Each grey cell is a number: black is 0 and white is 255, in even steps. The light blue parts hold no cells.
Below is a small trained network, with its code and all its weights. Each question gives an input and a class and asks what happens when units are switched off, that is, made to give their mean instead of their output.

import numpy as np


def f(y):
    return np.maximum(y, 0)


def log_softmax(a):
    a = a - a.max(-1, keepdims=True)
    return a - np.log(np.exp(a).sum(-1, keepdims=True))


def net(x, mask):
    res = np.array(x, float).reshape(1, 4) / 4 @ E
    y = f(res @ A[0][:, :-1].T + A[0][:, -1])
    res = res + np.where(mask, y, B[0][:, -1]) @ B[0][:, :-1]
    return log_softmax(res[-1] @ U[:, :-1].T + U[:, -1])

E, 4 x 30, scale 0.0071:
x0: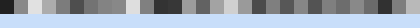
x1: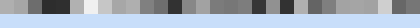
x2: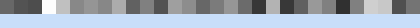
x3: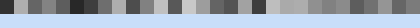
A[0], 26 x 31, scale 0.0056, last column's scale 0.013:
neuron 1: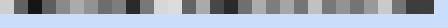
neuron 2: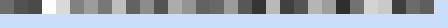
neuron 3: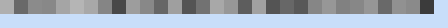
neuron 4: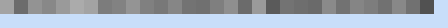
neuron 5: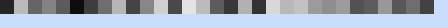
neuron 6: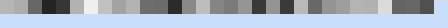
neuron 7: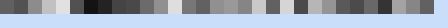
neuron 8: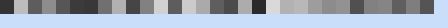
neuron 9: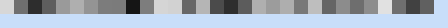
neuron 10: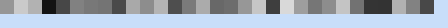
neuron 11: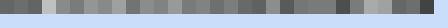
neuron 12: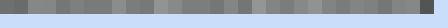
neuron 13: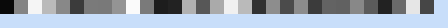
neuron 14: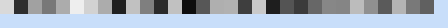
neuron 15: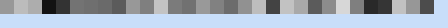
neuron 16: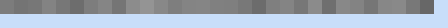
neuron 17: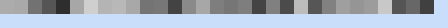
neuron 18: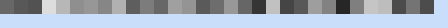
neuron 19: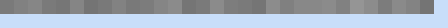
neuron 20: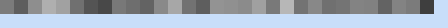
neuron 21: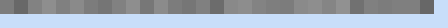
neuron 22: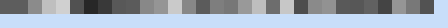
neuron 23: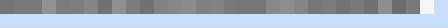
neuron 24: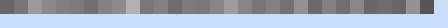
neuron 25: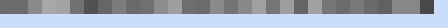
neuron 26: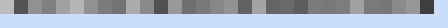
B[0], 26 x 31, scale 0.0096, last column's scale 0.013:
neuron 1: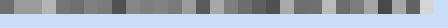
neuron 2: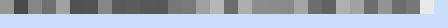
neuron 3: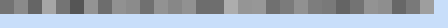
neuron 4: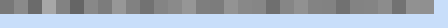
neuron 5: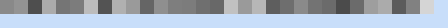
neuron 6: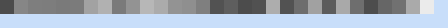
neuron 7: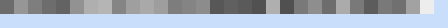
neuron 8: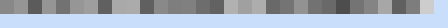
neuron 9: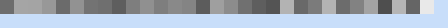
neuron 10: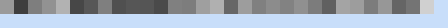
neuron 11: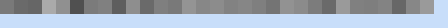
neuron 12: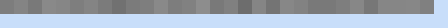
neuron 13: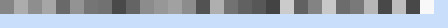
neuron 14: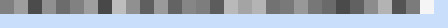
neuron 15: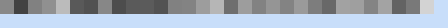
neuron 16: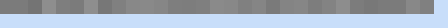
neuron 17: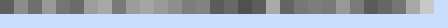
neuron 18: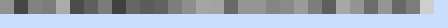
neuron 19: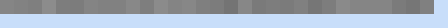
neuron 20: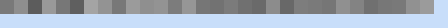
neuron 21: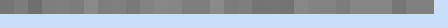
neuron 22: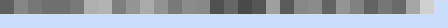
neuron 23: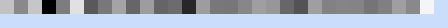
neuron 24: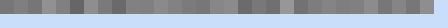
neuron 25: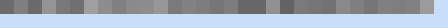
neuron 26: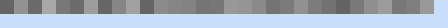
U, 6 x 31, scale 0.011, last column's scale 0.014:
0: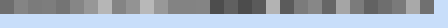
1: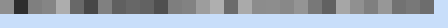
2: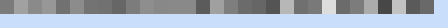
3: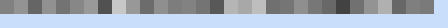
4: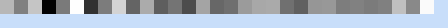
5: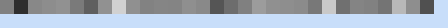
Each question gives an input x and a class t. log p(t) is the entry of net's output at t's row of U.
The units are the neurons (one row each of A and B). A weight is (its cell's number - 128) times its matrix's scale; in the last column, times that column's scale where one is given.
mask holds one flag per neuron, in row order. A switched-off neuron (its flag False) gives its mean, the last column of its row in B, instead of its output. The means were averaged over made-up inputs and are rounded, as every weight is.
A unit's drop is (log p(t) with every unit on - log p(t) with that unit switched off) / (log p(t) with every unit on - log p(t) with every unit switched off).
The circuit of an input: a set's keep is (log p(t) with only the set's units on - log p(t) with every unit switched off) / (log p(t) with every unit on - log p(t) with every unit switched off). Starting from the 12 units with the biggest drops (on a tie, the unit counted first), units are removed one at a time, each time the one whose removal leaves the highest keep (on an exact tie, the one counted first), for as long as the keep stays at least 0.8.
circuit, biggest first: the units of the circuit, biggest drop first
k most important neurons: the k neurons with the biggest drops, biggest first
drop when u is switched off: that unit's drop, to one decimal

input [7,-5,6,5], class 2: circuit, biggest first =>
neuron 13
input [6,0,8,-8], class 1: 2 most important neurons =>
neuron 2; neuron 18
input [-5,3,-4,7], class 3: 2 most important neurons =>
neuron 5; neuron 8
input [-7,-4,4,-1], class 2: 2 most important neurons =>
neuron 9; neuron 1
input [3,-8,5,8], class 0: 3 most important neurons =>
neuron 7; neuron 22; neuron 14
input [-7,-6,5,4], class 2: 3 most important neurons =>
neuron 9; neuron 1; neuron 6
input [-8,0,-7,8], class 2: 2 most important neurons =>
neuron 9; neuron 1
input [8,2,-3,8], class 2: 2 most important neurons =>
neuron 13; neuron 14
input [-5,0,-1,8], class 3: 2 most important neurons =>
neuron 5; neuron 8
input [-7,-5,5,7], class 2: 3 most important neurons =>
neuron 9; neuron 1; neuron 14
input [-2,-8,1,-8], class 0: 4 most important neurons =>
neuron 7; neuron 22; neuron 5; neuron 8
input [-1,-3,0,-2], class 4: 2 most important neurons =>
neuron 6; neuron 17
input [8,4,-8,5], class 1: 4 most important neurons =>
neuron 10; neuron 15; neuron 9; neuron 1
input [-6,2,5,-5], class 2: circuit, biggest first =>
neuron 9
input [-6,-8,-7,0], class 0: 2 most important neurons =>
neuron 7; neuron 22
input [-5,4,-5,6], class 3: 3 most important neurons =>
neuron 5; neuron 8; neuron 13
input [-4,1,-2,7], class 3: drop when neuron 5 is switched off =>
0.1
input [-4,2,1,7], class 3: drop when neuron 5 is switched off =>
0.1
